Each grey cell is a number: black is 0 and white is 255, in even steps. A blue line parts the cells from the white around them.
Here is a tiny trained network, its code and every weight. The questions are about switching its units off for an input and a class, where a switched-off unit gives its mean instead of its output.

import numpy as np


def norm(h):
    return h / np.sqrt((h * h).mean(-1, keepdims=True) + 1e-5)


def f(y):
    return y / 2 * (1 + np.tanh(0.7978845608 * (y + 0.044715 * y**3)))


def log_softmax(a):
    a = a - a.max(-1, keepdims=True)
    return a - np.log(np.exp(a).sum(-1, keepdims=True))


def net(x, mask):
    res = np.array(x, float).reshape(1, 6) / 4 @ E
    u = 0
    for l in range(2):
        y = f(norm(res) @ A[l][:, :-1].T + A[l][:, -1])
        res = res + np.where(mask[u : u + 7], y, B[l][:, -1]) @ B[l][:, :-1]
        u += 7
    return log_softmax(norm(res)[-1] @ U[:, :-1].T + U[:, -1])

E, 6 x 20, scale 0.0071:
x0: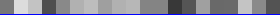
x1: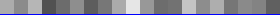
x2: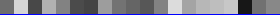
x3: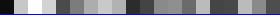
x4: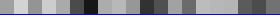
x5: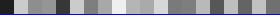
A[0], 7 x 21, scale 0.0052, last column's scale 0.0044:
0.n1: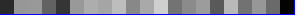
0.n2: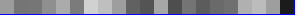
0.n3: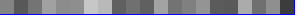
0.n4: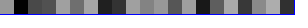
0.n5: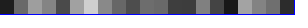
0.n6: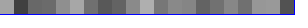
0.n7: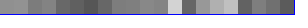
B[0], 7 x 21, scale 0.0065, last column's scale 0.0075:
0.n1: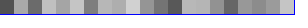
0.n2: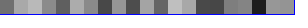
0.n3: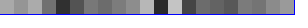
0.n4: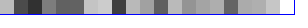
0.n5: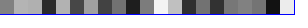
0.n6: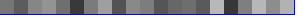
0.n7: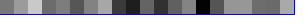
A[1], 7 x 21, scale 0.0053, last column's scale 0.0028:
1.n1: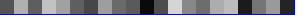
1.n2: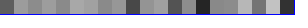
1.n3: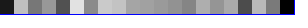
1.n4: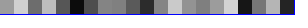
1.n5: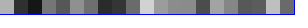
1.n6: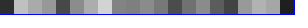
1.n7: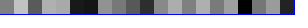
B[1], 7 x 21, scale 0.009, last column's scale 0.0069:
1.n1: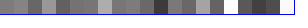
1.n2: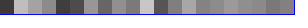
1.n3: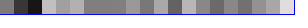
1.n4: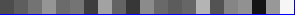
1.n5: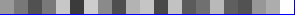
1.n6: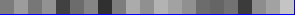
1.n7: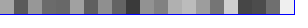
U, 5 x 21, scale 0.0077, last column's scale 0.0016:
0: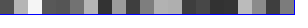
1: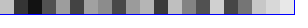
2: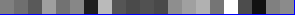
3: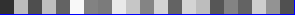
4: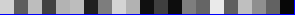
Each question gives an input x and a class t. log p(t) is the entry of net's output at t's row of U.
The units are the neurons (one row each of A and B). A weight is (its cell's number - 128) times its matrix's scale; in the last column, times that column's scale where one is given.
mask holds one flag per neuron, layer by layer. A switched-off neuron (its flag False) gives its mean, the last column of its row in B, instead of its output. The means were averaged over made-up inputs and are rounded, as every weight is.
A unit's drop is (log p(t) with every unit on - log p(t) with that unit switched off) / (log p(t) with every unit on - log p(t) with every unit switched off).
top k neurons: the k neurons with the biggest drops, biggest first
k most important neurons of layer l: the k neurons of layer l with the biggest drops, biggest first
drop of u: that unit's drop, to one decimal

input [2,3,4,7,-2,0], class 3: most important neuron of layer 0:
(0.n1)
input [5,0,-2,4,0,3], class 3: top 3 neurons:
(0.n1; 1.n3; 0.n7)
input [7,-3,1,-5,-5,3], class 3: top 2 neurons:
(0.n1; 1.n5)
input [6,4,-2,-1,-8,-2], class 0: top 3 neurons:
(0.n5; 1.n5; 1.n3)
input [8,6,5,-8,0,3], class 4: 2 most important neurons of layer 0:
(0.n4; 0.n1)
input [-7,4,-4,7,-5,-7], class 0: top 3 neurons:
(0.n5; 1.n3; 1.n5)
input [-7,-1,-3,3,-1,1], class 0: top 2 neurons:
(0.n5; 1.n3)
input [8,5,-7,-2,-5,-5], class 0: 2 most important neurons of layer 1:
(1.n5; 1.n3)
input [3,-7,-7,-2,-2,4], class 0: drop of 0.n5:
0.1
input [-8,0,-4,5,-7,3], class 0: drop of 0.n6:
0.0
